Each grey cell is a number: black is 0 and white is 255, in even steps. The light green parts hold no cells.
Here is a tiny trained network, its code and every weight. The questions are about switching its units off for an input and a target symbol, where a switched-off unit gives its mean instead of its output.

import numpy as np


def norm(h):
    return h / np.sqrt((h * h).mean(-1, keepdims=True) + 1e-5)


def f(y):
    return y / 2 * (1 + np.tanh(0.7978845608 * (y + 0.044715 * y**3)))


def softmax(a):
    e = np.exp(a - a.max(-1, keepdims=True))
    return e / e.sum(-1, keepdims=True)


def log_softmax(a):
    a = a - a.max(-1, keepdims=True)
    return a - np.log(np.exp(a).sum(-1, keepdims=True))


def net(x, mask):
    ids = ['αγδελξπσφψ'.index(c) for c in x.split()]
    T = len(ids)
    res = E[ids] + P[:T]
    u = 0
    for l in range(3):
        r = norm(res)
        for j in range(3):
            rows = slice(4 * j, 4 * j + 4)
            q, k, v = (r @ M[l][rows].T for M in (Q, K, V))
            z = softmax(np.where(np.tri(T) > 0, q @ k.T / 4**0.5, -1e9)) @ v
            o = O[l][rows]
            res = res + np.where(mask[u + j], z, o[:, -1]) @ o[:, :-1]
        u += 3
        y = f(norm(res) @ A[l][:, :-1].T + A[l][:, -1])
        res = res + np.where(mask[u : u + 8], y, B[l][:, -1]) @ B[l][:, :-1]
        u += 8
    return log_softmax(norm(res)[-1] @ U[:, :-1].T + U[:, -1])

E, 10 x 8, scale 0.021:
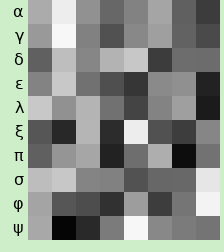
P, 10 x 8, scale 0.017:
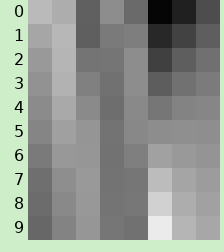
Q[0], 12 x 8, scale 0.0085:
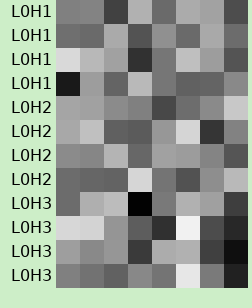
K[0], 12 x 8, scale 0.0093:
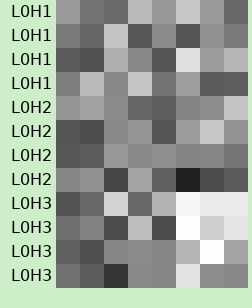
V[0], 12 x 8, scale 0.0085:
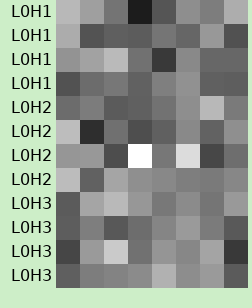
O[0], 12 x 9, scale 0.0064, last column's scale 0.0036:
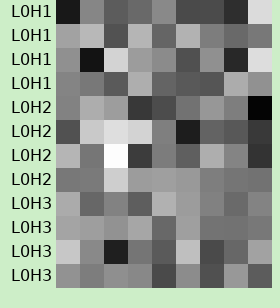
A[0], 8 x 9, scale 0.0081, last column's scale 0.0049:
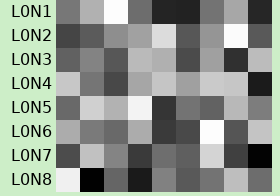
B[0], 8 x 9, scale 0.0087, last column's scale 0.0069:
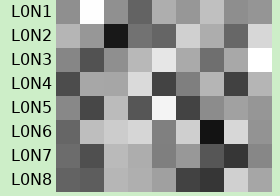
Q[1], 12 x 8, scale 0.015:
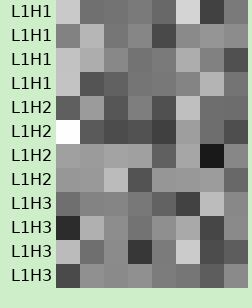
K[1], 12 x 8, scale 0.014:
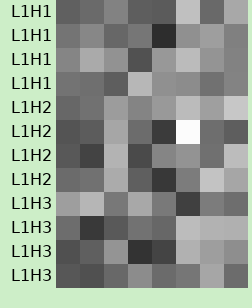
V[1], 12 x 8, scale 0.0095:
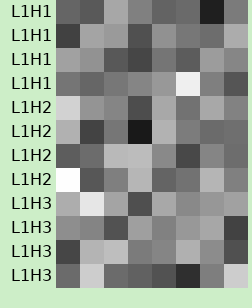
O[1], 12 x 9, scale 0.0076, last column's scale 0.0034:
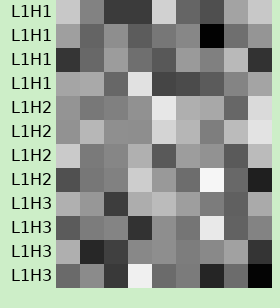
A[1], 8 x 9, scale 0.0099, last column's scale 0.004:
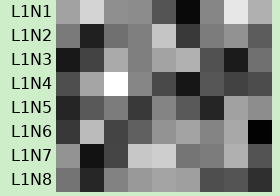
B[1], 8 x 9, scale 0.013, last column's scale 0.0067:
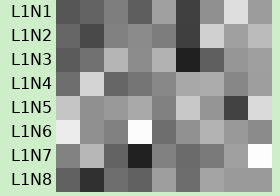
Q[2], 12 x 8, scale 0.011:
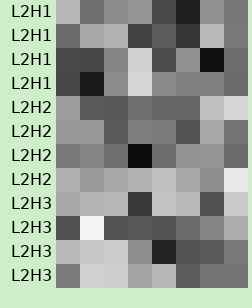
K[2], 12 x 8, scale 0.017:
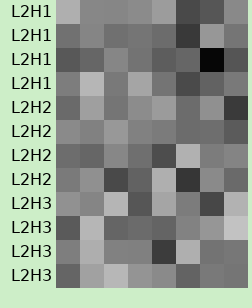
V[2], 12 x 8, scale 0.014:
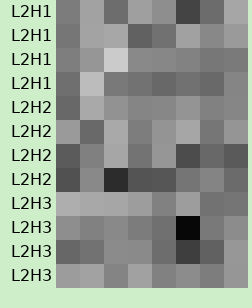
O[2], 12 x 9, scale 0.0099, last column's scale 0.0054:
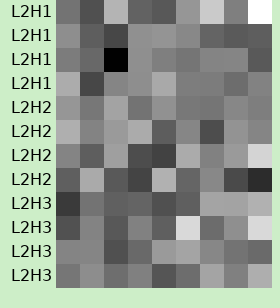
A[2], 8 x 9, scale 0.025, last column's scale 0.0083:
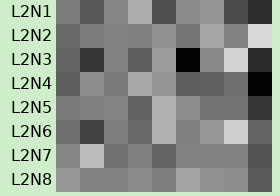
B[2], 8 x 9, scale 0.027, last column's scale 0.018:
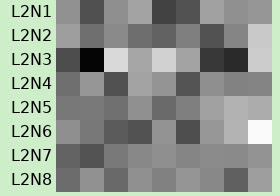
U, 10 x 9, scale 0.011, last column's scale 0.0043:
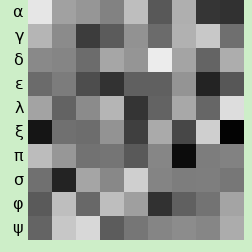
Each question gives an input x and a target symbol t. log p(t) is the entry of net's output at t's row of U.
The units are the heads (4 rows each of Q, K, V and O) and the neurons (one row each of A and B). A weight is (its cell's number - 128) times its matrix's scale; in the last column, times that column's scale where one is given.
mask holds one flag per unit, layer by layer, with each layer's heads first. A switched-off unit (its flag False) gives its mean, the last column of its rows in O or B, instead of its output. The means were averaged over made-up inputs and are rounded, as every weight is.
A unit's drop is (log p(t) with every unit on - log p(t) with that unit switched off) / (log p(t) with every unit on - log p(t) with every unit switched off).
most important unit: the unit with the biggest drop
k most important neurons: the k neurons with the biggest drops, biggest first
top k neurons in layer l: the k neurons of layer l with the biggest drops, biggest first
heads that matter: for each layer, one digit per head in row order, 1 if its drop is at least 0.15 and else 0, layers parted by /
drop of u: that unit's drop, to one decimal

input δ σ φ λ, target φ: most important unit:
L1H3
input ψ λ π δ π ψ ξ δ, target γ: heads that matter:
000 / 000 / 000
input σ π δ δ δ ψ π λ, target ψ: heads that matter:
010 / 000 / 000
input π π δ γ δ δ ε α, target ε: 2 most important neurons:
L2N3, L2N6
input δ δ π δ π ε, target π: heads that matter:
000 / 000 / 000
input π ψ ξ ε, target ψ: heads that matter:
001 / 001 / 000
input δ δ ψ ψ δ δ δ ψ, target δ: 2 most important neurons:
L0N8, L0N4
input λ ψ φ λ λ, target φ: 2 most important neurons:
L0N6, L0N7
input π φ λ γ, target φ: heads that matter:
000 / 000 / 000
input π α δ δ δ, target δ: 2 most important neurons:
L2N6, L2N3
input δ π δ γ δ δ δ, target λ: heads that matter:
110 / 000 / 000
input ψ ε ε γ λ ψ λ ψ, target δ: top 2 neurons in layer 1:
L1N7, L1N2
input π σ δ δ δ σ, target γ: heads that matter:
101 / 010 / 000
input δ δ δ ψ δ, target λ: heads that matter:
110 / 100 / 000
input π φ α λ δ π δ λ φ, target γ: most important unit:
L1H1
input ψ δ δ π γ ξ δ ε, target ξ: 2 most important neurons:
L0N6, L2N7
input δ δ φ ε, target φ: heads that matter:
000 / 000 / 000
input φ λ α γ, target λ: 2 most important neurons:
L0N6, L1N7
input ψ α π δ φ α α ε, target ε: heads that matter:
001 / 010 / 010
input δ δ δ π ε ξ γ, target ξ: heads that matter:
001 / 001 / 001
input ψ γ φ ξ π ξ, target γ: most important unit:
L0N2
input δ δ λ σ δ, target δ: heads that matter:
110 / 000 / 000
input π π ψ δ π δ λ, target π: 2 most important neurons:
L0N6, L2N3
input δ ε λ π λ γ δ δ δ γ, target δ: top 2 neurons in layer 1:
L1N7, L1N6
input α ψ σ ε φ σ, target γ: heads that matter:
001 / 000 / 000
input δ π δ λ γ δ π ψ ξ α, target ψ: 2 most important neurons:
L2N3, L2N6
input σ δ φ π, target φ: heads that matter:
000 / 001 / 000
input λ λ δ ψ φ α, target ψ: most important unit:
L0H3
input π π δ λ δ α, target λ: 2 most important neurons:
L0N6, L1N7
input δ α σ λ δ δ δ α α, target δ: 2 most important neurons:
L2N6, L2N3
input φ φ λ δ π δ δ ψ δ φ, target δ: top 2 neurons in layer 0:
L0N8, L0N3
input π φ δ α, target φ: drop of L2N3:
0.1
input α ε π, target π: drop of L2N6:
0.2
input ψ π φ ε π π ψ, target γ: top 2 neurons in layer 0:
L0N2, L0N4
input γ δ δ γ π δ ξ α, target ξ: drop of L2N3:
0.4
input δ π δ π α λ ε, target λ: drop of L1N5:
0.0
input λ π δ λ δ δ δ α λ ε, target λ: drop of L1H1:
0.1
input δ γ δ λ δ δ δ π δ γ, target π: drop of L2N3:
0.3
